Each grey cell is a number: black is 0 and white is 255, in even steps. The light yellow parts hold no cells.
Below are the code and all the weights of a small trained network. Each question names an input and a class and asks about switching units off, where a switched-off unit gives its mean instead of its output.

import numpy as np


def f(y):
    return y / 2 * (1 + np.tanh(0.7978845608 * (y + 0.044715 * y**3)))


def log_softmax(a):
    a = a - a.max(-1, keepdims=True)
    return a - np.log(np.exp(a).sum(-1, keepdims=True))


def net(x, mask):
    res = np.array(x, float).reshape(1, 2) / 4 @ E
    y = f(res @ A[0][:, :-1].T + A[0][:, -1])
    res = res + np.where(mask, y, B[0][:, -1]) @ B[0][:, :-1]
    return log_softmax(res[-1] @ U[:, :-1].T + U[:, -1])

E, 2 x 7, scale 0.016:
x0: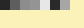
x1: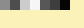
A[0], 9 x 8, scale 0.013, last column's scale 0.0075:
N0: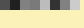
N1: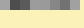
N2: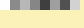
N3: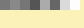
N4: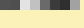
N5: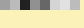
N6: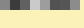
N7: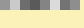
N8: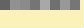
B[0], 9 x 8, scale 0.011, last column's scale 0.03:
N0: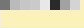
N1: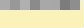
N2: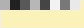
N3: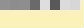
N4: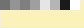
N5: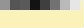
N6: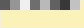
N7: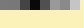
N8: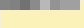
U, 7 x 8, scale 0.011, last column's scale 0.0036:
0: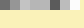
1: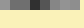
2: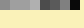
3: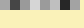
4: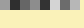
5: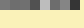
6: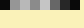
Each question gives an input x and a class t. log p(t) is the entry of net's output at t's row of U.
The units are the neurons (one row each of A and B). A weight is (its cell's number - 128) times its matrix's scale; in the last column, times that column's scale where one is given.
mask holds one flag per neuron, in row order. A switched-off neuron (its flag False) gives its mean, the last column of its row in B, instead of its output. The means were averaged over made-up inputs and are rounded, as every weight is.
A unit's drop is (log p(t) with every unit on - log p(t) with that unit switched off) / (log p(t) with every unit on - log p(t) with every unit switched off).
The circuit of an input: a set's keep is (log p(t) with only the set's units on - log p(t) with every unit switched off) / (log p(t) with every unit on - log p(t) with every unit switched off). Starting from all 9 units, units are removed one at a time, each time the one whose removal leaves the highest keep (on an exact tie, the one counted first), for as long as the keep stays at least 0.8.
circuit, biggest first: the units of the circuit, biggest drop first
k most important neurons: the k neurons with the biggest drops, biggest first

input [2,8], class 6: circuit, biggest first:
N6
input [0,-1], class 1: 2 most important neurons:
N0, N4
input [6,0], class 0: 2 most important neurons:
N0, N3
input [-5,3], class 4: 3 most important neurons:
N0, N2, N6
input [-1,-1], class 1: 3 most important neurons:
N2, N4, N0
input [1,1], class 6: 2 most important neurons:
N2, N3
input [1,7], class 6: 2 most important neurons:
N6, N0
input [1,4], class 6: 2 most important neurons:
N2, N6
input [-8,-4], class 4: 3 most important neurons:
N2, N3, N0
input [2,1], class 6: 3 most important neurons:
N2, N3, N5
